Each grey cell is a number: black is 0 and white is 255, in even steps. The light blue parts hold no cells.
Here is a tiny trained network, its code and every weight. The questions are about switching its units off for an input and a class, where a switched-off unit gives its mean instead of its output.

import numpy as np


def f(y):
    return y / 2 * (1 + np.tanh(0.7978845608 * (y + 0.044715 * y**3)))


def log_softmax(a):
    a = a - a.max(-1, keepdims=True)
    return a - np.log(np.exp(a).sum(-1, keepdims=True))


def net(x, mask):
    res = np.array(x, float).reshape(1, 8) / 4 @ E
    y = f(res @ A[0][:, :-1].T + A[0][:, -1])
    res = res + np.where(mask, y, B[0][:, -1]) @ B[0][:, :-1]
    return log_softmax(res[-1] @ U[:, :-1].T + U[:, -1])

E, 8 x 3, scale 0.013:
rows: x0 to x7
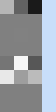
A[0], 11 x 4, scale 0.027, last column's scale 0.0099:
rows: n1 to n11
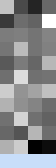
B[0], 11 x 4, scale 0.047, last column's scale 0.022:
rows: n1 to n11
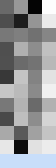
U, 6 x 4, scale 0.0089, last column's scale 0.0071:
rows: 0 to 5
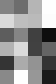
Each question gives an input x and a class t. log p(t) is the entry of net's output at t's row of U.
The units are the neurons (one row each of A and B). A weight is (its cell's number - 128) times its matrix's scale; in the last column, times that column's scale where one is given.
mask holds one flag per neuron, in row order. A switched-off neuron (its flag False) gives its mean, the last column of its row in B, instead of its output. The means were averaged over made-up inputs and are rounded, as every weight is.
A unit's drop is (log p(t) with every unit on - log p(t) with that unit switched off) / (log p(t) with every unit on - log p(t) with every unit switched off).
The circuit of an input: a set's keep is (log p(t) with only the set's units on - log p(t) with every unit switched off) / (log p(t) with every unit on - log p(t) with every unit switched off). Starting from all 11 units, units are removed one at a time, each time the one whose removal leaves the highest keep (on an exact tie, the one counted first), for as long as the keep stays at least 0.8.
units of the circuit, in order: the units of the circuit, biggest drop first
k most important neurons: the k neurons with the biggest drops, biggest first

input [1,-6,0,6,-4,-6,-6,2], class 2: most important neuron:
(n11)
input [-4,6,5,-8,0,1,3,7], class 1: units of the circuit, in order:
(n1 n2)
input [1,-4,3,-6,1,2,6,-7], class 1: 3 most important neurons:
(n1 n6 n9)
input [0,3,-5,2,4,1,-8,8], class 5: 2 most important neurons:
(n2 n6)
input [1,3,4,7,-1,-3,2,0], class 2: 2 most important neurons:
(n11 n6)
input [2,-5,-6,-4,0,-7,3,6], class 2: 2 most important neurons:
(n11 n10)
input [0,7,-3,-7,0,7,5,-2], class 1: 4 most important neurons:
(n1 n6 n9 n7)
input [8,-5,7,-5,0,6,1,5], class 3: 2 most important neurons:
(n1 n8)
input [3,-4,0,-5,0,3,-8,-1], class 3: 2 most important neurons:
(n1 n10)
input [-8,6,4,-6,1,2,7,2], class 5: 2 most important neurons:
(n11 n2)
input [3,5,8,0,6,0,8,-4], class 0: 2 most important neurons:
(n11 n7)
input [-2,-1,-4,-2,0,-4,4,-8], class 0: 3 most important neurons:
(n1 n6 n9)
